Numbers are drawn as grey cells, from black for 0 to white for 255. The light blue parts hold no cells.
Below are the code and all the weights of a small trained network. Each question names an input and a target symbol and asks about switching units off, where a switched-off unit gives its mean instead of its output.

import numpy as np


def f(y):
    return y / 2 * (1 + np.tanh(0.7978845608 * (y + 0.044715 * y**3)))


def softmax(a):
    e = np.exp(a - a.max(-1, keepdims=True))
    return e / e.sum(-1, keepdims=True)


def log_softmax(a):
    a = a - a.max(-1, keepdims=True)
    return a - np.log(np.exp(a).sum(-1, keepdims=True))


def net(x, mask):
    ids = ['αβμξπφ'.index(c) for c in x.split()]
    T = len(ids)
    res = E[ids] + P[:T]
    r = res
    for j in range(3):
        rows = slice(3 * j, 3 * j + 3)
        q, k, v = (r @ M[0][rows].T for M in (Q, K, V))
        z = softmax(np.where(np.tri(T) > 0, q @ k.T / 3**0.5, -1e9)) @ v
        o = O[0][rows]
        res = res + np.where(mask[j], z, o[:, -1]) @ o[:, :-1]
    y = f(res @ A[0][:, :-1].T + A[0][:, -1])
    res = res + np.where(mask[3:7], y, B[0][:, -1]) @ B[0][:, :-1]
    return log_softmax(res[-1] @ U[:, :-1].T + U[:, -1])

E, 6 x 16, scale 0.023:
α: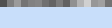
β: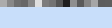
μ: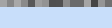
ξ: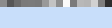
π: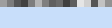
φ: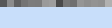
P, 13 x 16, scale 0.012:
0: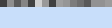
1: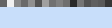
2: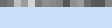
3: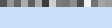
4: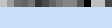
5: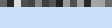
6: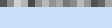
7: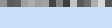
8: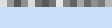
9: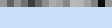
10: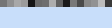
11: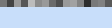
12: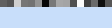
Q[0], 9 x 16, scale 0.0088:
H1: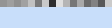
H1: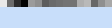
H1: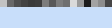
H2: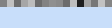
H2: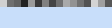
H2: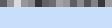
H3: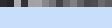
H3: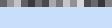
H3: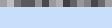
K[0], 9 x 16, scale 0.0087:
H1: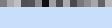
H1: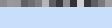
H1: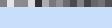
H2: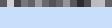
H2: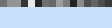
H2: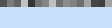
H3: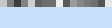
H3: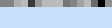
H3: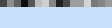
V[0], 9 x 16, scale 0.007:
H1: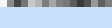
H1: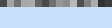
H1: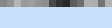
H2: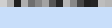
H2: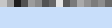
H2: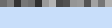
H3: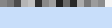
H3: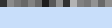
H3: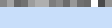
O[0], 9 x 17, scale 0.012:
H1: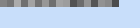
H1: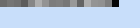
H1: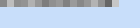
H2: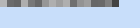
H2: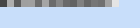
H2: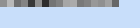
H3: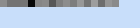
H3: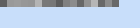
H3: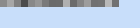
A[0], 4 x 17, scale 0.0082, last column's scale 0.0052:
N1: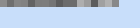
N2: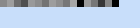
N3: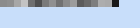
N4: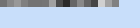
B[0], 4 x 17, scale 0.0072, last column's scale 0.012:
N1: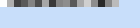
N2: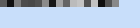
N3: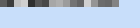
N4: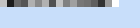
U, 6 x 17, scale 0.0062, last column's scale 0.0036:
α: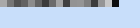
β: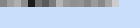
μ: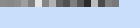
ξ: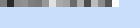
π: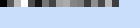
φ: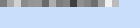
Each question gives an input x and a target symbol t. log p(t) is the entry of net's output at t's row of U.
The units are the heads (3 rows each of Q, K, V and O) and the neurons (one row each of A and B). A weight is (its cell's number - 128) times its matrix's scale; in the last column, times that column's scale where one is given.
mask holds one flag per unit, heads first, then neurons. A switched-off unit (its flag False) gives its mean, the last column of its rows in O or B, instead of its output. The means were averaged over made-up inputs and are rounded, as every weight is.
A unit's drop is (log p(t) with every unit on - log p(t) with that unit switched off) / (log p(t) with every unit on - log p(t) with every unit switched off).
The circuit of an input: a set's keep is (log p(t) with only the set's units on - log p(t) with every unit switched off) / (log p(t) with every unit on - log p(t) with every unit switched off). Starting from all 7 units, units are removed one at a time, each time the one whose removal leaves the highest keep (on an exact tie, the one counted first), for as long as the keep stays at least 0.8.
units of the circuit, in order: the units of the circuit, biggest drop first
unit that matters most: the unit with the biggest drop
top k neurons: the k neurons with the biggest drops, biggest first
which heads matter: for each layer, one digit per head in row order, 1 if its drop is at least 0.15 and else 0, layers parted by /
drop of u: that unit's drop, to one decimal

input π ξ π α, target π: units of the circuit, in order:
H1, H2
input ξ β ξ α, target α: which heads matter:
100
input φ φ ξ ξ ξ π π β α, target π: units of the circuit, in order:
H1, H3
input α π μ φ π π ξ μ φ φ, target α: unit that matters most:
H3
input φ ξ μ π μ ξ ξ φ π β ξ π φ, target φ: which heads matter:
001
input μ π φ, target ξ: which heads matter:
010
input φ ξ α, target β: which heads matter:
010
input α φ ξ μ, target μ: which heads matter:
100
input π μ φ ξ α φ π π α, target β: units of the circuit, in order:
H3, H2
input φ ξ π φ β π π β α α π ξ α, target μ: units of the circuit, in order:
H2, H3
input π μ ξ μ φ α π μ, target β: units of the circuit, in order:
H2, H3
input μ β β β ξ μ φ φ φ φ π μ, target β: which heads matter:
001
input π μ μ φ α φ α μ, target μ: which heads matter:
001
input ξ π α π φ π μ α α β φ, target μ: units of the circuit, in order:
H1
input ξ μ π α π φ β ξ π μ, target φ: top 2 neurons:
N2, N4
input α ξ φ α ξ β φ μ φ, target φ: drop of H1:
0.1
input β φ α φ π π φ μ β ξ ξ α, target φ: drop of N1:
0.0
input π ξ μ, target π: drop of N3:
0.1
